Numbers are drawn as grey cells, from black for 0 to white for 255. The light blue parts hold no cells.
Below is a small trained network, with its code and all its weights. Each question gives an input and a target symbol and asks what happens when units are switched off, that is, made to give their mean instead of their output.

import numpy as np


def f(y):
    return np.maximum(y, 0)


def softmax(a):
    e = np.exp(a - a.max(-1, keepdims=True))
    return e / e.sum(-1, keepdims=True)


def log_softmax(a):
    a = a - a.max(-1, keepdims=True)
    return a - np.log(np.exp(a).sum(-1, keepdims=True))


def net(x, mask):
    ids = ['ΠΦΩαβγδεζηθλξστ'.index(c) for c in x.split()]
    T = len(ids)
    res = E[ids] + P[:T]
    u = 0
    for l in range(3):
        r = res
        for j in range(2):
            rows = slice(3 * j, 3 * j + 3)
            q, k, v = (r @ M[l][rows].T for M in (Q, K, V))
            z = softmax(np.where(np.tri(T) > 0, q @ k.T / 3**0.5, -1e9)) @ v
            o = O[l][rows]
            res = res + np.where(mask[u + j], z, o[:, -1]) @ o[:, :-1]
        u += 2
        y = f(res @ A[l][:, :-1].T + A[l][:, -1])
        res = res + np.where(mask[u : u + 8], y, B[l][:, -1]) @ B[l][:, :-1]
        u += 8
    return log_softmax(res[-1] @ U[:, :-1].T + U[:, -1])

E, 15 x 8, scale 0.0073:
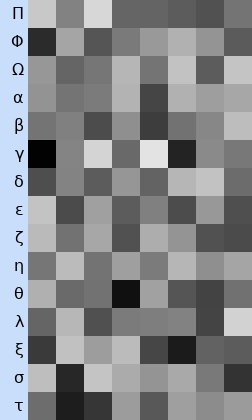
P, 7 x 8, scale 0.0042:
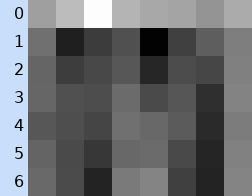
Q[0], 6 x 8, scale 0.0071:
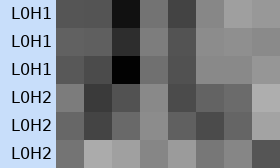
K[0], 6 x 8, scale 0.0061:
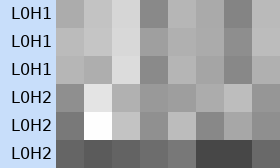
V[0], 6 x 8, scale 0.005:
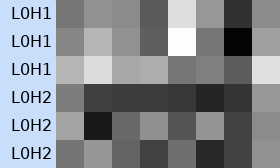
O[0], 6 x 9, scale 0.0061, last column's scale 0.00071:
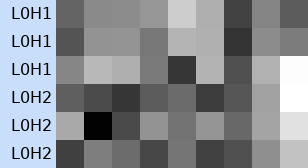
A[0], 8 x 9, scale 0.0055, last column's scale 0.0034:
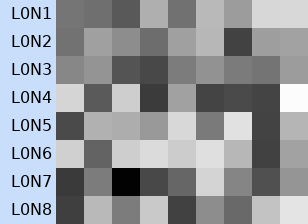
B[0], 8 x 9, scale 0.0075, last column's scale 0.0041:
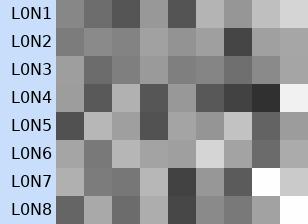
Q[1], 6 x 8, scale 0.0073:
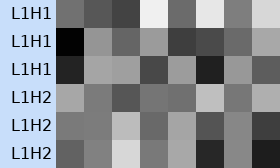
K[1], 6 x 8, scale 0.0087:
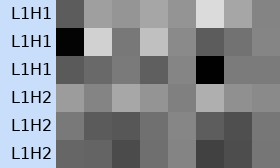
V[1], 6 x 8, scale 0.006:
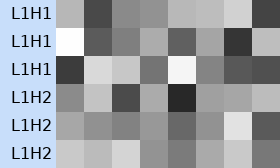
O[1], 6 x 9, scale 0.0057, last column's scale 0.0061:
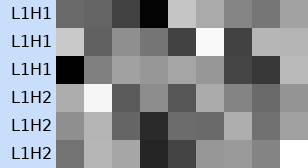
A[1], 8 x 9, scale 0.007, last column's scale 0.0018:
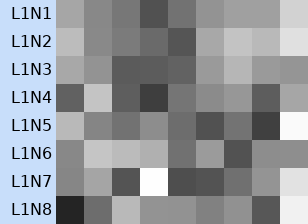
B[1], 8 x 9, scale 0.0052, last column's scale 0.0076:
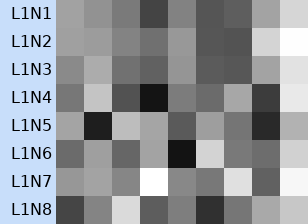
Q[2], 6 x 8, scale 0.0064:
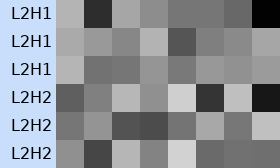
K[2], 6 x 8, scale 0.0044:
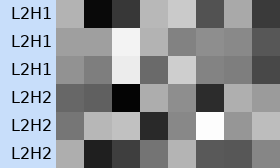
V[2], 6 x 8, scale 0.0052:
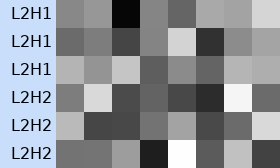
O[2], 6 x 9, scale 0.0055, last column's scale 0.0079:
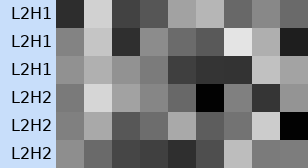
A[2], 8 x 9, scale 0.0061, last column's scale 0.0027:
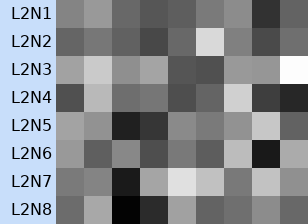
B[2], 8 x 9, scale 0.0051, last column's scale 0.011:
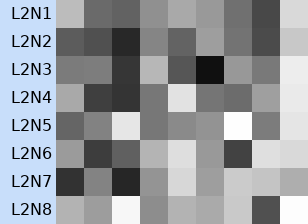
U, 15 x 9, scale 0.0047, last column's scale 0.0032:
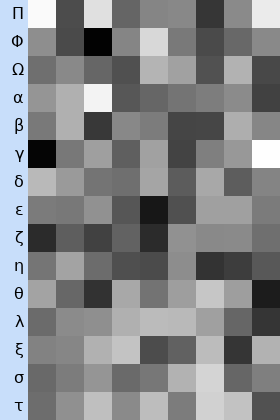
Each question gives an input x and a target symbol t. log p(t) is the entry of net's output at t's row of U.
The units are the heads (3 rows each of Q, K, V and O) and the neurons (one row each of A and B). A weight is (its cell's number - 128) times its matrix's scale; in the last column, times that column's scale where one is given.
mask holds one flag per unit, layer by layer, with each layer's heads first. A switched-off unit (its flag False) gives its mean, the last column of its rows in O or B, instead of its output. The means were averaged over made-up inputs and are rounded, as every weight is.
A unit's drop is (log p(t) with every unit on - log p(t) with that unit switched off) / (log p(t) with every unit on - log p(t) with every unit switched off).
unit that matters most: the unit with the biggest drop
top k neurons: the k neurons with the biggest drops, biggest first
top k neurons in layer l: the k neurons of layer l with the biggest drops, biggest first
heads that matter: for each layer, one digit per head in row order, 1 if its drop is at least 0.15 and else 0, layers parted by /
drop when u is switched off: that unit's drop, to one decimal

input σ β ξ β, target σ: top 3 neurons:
L0N6, L2N8, L2N5
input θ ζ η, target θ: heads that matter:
00 / 11 / 01
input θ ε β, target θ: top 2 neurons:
L0N4, L1N7
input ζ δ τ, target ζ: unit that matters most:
L0N6
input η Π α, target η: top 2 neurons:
L1N6, L0N6
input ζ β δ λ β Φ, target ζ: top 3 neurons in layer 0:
L0N6, L0N7, L0N5
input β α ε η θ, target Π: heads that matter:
00 / 10 / 00
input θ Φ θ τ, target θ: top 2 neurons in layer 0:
L0N7, L0N4
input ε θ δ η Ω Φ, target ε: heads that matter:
01 / 10 / 01
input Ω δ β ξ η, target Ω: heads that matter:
11 / 10 / 11
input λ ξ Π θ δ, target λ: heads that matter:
10 / 11 / 11
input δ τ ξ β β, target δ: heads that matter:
01 / 11 / 01
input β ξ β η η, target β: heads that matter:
00 / 10 / 01
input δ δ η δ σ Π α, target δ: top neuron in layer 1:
L1N4
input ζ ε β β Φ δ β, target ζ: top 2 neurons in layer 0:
L0N6, L0N5
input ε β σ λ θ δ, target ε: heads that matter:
01 / 10 / 01
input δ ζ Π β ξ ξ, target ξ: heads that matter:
00 / 10 / 00
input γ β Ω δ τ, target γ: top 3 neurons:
L0N5, L1N8, L0N6
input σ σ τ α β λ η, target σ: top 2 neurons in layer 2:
L2N8, L2N5
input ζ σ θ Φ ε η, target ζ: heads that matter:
11 / 10 / 01
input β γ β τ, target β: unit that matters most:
L2H2
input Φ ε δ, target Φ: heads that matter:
01 / 11 / 01
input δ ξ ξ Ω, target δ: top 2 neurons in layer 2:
L2N8, L2N4
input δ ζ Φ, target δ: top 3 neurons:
L2N8, L1N4, L0N5
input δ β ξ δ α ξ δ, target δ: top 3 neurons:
L2N8, L1N4, L0N5
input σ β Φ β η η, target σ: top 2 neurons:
L0N6, L2N8
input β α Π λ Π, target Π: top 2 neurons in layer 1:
L1N5, L1N4
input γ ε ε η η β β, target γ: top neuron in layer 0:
L0N5
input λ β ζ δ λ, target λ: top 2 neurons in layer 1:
L1N6, L1N7
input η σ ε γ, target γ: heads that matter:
00 / 11 / 00
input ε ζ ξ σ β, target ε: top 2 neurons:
L0N4, L0N8
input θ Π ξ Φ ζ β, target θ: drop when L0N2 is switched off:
0.0
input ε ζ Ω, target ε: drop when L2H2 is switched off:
0.4
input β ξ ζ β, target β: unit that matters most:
L2H2
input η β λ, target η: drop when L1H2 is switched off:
0.4
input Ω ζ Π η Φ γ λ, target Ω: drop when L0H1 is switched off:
0.3
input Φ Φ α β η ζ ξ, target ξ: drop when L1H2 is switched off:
0.2
